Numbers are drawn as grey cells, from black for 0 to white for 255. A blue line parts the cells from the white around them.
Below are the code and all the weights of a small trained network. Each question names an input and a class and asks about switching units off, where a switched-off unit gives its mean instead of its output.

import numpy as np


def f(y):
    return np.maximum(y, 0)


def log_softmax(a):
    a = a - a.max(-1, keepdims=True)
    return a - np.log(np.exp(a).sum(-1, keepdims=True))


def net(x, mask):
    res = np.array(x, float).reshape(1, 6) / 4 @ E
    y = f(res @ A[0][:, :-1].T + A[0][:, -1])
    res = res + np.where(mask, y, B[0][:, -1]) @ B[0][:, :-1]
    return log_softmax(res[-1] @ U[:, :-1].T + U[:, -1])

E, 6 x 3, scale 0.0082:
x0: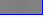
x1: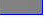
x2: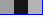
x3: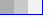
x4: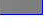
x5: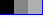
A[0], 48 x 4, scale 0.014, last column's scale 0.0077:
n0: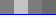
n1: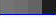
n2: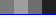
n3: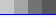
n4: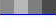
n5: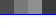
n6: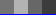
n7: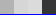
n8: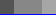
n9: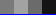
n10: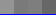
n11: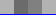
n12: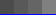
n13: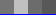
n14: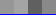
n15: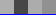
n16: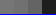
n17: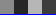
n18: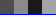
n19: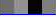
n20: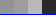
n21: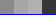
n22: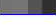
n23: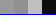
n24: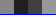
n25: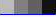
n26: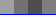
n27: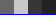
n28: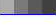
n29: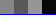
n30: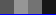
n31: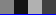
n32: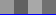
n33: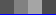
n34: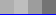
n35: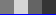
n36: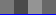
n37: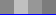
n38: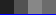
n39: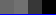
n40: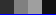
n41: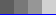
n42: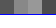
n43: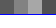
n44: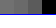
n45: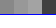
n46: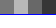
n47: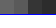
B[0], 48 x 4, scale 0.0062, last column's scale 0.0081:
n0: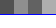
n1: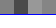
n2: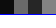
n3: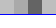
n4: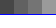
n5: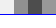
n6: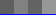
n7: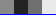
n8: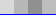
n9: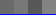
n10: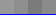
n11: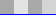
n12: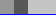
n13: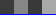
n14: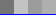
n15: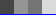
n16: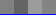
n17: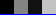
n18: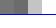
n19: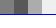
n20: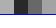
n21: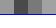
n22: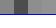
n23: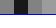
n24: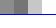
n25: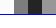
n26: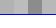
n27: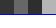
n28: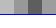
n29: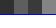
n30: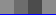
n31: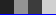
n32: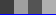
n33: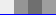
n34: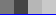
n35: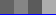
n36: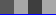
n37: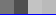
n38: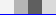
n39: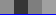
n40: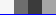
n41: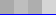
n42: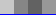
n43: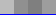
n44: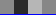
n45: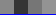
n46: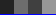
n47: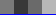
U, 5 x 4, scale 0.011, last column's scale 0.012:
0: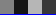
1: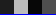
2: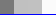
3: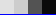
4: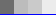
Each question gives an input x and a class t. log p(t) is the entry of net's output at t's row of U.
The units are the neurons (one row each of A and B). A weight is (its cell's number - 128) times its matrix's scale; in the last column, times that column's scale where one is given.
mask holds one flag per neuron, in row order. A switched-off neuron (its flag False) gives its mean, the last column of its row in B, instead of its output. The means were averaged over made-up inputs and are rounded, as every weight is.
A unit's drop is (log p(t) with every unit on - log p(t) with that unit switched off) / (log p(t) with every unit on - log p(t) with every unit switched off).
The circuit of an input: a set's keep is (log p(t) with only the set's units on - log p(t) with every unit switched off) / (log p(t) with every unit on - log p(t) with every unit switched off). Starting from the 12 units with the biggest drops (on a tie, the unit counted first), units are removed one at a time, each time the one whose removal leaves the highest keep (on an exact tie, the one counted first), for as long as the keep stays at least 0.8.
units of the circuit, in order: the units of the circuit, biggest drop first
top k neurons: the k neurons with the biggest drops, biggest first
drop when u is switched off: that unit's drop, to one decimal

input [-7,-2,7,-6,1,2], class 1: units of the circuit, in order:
(n31)
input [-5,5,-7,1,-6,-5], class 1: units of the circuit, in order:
(n27; n13)
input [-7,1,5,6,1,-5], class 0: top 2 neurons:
(n7; n23)
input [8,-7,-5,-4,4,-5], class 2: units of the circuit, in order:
(n18; n19)
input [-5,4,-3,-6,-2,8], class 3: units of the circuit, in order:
(n38; n40)
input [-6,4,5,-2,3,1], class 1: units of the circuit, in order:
(n17; n31)
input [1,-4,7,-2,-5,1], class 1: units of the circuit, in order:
(n17; n31)
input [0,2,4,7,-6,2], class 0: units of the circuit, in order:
(n7; n23)
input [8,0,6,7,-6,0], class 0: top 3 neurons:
(n7; n23; n20)
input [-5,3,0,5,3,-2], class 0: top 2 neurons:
(n7; n34)
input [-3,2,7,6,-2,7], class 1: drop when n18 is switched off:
0.1
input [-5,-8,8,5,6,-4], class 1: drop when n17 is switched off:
0.2
